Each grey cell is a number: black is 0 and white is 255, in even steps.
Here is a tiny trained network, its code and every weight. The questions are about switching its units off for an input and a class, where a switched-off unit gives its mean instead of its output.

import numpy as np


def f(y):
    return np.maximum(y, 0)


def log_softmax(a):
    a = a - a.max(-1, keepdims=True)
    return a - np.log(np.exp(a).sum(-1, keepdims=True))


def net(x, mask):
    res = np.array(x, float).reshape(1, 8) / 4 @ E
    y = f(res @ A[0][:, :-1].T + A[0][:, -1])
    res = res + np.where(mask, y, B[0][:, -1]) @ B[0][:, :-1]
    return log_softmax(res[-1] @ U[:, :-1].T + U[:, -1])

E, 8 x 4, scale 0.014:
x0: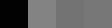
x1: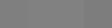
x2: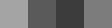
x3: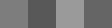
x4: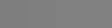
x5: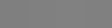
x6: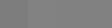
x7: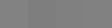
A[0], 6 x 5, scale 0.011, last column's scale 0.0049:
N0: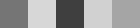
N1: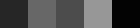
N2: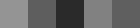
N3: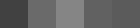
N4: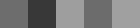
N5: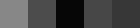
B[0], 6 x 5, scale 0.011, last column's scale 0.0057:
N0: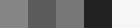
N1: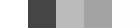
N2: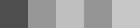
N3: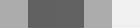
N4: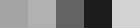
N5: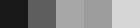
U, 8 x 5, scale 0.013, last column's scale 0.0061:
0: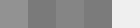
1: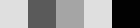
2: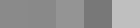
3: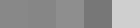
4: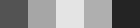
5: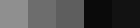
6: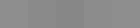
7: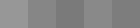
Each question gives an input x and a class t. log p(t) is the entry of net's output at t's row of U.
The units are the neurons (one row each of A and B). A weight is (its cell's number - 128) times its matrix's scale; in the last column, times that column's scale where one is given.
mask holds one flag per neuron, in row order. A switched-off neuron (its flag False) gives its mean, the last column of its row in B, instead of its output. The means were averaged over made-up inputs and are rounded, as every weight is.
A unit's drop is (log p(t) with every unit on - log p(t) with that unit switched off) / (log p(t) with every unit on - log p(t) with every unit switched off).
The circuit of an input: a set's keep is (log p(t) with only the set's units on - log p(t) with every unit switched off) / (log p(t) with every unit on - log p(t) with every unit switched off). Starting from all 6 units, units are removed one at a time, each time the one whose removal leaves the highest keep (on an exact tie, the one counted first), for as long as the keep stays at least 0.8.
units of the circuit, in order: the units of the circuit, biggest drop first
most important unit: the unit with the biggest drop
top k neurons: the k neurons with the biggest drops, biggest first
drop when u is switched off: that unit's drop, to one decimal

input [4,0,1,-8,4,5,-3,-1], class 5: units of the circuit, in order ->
(N0)
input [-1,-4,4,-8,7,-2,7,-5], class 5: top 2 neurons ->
(N0, N1)
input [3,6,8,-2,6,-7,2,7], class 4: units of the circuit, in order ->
(N5, N2)
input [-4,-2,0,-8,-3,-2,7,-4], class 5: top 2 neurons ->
(N0, N1)
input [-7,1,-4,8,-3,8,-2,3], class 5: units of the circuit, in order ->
(N1, N4)
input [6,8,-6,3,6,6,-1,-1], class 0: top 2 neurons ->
(N4, N3)
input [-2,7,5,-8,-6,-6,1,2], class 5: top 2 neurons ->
(N0, N1)
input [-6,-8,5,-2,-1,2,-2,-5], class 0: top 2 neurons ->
(N1, N3)
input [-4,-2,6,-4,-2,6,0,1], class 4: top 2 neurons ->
(N2, N5)
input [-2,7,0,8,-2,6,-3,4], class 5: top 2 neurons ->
(N4, N1)
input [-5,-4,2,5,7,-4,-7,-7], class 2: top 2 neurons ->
(N1, N3)
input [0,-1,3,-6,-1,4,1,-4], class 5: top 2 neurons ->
(N0, N1)
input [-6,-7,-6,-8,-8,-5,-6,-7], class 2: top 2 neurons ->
(N1, N0)
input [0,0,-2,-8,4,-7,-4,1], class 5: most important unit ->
N0
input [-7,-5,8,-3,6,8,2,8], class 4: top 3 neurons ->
(N2, N5, N1)
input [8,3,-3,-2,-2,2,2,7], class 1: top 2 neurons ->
(N1, N3)
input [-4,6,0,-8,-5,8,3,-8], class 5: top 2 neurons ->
(N0, N1)
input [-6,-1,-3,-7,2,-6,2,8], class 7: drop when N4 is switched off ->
0.1
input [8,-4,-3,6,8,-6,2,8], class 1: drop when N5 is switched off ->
0.0
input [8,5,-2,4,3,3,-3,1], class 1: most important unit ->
N1
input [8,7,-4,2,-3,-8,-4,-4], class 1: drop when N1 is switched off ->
0.5
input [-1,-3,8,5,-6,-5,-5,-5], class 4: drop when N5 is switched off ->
0.4
